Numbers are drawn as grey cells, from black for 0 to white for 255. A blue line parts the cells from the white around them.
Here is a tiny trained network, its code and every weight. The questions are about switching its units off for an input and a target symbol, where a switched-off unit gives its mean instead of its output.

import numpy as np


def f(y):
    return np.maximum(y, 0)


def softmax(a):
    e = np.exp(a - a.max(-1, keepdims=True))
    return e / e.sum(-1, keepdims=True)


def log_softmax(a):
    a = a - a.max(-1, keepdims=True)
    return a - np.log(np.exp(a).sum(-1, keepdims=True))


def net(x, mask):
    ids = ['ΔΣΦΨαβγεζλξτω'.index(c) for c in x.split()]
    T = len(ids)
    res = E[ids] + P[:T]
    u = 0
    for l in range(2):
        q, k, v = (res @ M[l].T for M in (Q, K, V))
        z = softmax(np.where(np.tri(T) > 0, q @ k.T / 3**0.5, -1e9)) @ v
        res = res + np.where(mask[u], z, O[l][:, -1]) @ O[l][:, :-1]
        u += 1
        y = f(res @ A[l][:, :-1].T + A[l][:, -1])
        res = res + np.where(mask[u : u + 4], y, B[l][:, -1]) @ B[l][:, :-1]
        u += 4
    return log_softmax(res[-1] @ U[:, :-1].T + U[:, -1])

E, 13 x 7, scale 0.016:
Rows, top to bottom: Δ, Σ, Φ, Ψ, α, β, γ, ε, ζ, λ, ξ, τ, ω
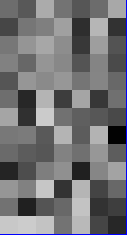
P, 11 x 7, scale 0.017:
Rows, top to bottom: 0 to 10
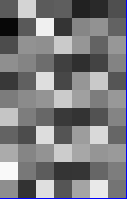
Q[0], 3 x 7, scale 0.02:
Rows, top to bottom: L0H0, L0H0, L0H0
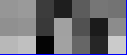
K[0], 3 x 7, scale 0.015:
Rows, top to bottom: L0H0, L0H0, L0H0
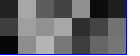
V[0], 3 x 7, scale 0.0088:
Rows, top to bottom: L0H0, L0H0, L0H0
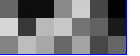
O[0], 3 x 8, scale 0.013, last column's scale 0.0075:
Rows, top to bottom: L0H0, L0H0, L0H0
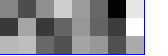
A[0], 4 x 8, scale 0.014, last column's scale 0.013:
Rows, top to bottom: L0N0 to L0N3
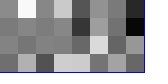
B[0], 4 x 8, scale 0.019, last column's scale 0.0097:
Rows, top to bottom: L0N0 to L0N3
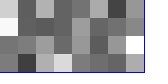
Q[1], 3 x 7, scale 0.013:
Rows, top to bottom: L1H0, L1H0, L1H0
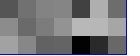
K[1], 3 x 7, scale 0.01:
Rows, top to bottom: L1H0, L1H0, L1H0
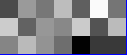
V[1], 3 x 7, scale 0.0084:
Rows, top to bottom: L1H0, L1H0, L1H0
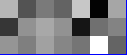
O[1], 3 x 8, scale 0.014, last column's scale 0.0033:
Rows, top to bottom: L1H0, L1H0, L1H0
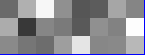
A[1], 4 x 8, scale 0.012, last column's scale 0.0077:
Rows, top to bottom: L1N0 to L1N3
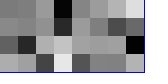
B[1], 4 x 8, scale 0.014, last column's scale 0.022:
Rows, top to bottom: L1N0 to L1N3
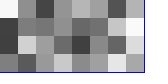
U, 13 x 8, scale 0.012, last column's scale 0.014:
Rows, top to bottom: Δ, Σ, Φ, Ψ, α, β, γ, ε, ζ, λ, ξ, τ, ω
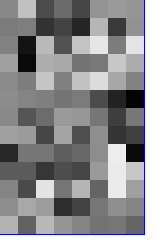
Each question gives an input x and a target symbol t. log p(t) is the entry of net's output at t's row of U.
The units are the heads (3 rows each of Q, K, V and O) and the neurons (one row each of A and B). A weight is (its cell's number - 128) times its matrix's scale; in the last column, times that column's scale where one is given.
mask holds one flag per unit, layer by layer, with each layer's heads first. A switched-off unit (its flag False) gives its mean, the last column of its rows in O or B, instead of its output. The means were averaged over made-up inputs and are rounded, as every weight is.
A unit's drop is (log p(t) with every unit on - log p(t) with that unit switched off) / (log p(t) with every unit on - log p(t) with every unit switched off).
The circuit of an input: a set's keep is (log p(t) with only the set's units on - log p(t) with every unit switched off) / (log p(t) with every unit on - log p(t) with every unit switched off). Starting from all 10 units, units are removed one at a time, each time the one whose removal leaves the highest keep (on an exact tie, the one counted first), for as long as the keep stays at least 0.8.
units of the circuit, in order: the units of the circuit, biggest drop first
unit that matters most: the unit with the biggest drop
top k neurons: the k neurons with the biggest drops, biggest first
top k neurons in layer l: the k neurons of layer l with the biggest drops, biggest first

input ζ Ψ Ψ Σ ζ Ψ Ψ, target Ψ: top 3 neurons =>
L1N2; L0N2; L1N0
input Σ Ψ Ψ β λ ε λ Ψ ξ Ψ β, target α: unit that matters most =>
L1N0
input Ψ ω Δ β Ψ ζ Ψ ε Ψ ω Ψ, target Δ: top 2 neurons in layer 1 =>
L1N0; L1N1
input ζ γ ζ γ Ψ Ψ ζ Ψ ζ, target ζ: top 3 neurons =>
L1N2; L1N3; L0N3
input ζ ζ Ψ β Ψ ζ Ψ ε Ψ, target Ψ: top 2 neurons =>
L1N3; L0N2
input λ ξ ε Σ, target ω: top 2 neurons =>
L0N1; L1N0
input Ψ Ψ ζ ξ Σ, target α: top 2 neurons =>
L1N0; L0N2
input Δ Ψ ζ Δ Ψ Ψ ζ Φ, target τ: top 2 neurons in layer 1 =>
L1N2; L1N3
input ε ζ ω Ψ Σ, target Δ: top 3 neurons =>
L1N0; L0N2; L1N1
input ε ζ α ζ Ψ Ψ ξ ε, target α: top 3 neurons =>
L1N0; L0N2; L1N2
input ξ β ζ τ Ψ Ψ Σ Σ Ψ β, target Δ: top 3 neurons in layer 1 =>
L1N0; L1N1; L1N3
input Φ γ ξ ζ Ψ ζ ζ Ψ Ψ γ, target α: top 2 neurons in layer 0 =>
L0N0; L0N1
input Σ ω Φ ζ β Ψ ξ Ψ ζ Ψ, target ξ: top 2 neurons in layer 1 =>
L1N2; L1N0
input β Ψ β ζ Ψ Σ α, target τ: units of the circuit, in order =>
L1H0
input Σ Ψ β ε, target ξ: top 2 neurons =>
L0N1; L0N0
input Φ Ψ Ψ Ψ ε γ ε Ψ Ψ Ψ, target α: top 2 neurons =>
L0N0; L0N1
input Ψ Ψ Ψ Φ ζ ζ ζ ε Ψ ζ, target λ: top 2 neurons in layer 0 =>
L0N0; L0N2
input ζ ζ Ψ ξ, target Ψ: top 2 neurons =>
L1N2; L0N2
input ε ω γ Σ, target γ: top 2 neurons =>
L0N0; L1N2
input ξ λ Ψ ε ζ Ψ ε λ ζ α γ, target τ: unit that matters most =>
L1N2
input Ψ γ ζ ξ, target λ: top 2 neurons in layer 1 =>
L1N1; L1N2
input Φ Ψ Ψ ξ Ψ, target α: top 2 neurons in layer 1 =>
L1N0; L1N2
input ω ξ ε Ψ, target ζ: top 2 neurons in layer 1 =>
L1N1; L1N0
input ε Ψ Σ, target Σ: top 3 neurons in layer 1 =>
L1N2; L1N1; L1N0
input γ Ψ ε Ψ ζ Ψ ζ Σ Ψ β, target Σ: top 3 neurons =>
L1N0; L1N3; L0N2
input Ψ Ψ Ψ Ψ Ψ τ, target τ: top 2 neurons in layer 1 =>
L1N2; L1N1
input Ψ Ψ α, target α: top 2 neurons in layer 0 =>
L0N2; L0N0
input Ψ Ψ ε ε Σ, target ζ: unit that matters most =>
L0N2
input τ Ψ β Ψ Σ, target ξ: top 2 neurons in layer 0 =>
L0N2; L0N3
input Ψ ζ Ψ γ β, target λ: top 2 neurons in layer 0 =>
L0N2; L0N3
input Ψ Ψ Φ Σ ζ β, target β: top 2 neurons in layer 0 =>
L0N2; L0N3
